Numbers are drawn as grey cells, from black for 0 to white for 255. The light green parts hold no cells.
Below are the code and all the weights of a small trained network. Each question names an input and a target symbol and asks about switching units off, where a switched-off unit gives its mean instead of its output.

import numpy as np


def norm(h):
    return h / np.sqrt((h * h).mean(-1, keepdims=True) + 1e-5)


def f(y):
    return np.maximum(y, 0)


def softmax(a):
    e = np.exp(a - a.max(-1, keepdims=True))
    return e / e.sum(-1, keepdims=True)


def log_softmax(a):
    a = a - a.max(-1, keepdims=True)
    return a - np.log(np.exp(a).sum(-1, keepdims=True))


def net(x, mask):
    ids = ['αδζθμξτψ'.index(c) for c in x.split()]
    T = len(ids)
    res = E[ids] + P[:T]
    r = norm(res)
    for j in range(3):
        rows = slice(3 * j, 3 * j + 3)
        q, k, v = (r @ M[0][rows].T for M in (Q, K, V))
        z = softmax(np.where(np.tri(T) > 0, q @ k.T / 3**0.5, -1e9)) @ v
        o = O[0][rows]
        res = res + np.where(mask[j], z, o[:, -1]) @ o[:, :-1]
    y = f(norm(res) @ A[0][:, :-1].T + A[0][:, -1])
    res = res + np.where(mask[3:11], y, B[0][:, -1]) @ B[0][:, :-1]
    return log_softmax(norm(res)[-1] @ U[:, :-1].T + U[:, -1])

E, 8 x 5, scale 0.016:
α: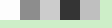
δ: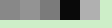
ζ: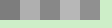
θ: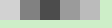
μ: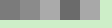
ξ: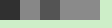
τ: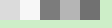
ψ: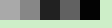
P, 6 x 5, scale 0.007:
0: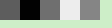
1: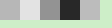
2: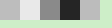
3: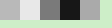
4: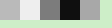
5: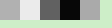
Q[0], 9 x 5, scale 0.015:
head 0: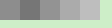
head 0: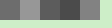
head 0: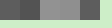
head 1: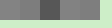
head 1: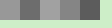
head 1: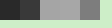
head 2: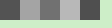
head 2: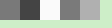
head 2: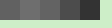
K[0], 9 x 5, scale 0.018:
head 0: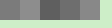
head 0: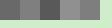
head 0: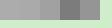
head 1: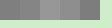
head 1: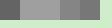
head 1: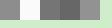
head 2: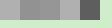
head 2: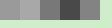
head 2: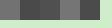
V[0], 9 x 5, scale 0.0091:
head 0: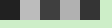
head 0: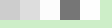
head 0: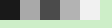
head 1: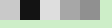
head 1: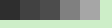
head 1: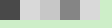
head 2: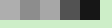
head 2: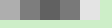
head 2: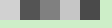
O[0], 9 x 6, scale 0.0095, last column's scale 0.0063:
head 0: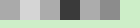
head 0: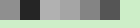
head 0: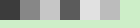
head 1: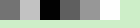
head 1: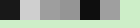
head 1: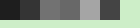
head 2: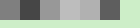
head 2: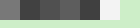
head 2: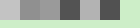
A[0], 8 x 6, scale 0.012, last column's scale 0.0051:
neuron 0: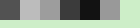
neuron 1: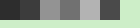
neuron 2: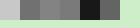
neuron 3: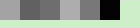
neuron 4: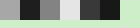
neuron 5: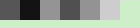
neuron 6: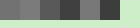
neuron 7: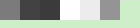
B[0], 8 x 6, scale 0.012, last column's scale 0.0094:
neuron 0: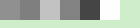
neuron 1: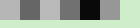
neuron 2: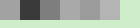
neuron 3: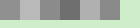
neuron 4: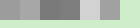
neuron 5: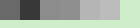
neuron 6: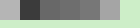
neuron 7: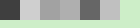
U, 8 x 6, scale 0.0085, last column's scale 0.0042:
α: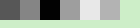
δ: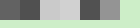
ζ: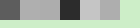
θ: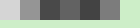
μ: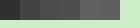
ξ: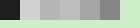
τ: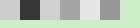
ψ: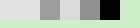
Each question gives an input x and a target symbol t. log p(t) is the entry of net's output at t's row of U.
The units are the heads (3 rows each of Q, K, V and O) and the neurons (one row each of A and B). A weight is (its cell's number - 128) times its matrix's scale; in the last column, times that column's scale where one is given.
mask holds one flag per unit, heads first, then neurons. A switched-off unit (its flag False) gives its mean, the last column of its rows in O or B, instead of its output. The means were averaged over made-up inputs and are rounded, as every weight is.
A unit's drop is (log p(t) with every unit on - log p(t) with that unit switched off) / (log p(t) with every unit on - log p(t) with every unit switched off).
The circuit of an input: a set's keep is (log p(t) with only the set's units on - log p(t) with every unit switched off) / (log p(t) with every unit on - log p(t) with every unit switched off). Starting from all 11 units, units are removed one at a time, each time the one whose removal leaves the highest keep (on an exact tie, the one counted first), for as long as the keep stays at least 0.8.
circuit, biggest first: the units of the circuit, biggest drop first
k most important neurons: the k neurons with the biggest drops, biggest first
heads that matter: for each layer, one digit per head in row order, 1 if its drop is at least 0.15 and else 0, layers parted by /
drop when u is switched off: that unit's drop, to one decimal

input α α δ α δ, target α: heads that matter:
010
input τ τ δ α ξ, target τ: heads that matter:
010
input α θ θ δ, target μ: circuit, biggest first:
[head 0]
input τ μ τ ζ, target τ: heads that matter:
110
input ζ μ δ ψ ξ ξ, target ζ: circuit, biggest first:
[head 2; head 1]
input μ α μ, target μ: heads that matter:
010
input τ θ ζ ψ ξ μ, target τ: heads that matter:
010
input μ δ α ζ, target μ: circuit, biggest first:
[head 1; head 0]
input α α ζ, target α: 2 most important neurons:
[neuron 0; neuron 4]
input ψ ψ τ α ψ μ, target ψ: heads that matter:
010
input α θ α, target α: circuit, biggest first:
[head 1; neuron 0]
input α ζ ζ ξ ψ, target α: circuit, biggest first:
[head 1; head 2]
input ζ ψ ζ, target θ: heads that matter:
100
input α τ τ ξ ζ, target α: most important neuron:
[neuron 0]
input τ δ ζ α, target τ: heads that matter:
100
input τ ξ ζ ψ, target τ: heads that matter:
010
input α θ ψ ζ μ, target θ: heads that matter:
100
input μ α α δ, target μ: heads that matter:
110
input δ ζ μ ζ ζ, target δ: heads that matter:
110
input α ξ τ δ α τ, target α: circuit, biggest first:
[head 1]
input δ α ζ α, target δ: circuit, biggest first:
[head 1; head 0]
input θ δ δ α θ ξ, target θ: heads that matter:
011
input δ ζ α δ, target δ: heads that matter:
110
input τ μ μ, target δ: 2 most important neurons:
[neuron 1; neuron 7]
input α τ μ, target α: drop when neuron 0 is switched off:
0.3
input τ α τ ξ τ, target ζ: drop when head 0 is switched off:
0.5
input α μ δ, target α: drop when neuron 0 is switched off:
0.3
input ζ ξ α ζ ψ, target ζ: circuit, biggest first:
[head 0]
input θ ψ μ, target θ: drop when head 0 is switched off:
0.2
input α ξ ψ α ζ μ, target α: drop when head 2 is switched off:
0.1
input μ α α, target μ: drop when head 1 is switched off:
0.7
